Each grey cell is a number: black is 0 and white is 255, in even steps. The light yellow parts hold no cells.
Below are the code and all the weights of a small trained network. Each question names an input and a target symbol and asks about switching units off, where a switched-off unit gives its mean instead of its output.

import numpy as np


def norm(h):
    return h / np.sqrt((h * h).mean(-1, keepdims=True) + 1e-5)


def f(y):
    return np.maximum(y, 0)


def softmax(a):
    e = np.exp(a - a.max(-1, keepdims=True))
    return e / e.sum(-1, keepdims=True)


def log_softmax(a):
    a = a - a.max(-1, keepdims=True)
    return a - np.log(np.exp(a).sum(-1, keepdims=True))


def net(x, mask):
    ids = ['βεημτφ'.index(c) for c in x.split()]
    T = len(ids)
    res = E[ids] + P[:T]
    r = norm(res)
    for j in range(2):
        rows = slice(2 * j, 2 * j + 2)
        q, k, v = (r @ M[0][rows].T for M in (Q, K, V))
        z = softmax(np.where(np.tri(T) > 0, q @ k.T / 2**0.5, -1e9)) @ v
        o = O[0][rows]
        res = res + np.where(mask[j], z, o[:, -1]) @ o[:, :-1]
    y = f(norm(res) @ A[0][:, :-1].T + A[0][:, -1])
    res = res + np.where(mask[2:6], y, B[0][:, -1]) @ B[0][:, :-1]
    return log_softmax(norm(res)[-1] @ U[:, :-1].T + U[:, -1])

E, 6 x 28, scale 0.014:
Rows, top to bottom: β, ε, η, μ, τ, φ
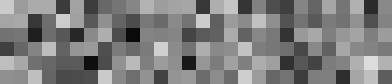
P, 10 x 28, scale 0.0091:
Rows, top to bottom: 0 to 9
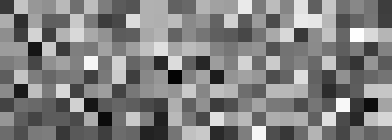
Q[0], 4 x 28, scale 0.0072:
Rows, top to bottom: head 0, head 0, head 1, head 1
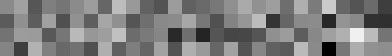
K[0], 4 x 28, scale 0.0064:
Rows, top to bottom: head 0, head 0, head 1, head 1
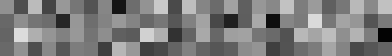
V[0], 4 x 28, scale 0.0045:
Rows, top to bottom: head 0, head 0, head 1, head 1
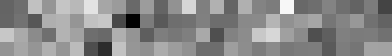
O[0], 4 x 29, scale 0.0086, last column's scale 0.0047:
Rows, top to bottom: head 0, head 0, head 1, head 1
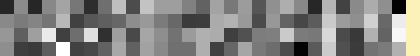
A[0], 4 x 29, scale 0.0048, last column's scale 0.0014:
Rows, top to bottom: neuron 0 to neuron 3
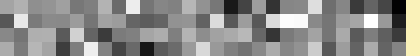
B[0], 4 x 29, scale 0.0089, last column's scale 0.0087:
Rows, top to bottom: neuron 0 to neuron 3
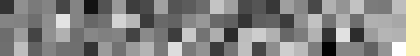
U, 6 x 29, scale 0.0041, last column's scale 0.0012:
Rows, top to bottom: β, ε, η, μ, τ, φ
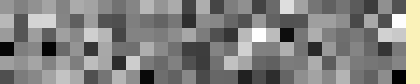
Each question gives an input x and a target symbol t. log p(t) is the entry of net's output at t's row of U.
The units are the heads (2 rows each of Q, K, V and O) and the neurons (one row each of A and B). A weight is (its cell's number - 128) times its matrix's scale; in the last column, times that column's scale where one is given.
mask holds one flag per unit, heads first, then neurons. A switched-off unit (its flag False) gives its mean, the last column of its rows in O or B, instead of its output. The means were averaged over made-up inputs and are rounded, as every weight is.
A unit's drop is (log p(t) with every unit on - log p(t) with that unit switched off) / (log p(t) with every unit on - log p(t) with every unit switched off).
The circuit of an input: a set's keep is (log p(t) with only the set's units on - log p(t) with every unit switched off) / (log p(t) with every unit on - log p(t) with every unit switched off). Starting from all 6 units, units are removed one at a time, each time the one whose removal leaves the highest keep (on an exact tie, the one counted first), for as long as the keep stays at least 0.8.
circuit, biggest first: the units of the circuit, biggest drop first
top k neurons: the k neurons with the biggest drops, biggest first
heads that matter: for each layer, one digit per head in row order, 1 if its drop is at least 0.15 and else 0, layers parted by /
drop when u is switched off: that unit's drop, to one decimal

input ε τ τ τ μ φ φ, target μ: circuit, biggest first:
(head 0)
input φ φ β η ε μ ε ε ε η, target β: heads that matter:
01
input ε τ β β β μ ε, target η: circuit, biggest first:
(head 1; neuron 3; neuron 0)
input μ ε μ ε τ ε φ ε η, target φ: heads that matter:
11
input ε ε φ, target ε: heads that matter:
11
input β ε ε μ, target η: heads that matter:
00
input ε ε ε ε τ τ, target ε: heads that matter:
01
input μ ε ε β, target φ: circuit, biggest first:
(neuron 0; head 0)
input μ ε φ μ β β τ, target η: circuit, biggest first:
(head 1; head 0; neuron 0)
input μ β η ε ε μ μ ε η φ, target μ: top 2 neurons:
(neuron 0; neuron 1)
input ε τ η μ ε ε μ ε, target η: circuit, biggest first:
(neuron 0; neuron 3)
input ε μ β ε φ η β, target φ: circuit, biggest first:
(head 0; neuron 1; head 1)
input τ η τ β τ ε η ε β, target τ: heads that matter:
11
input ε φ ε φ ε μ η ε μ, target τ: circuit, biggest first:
(head 1)
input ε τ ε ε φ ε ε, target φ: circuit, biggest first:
(head 0; neuron 1; head 1)
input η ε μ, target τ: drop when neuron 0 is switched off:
0.0
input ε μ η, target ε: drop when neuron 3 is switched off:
0.2
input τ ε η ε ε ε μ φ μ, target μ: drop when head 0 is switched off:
0.9
